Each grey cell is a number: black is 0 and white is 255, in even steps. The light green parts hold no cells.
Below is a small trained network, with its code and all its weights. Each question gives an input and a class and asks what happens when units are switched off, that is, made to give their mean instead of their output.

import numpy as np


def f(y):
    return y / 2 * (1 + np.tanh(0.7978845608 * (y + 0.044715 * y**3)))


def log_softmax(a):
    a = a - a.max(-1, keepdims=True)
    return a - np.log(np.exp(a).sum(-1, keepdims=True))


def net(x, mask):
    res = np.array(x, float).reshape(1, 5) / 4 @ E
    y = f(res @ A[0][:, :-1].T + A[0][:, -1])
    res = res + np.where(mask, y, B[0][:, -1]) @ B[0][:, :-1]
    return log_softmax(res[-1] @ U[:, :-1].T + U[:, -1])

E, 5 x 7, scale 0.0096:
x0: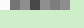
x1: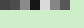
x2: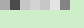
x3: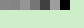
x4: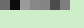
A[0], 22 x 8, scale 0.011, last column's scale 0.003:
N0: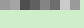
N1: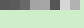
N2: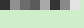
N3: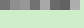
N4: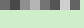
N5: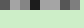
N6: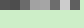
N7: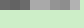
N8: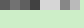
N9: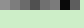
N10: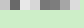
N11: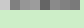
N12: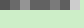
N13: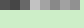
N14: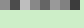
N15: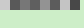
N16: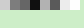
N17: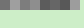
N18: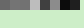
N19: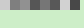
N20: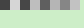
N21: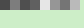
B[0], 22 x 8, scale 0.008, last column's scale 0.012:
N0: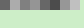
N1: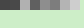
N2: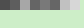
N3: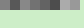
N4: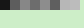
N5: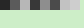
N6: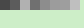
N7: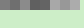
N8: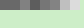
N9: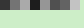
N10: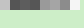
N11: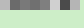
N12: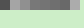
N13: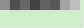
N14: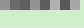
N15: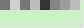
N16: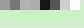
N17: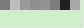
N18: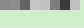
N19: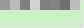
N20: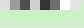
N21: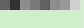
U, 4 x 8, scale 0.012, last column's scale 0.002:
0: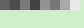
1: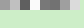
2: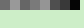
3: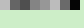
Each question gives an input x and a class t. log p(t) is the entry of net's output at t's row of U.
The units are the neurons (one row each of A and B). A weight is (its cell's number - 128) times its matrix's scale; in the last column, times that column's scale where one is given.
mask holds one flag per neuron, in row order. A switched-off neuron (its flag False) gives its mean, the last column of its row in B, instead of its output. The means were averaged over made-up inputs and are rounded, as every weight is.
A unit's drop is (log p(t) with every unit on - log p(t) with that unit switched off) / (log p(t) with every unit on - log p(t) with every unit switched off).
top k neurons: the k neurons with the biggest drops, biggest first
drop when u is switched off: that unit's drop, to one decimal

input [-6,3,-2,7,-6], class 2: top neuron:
(N18)
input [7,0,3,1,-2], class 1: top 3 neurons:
(N16; N15; N19)
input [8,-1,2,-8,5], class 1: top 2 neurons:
(N15; N19)
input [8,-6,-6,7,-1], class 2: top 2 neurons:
(N9; N20)
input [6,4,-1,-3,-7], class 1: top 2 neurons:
(N16; N19)
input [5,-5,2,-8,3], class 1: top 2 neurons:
(N19; N15)
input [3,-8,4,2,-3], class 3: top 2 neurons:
(N10; N11)
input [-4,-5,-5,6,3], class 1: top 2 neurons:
(N20; N5)
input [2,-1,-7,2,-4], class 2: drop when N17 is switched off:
0.2
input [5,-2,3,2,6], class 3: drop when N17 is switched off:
0.0
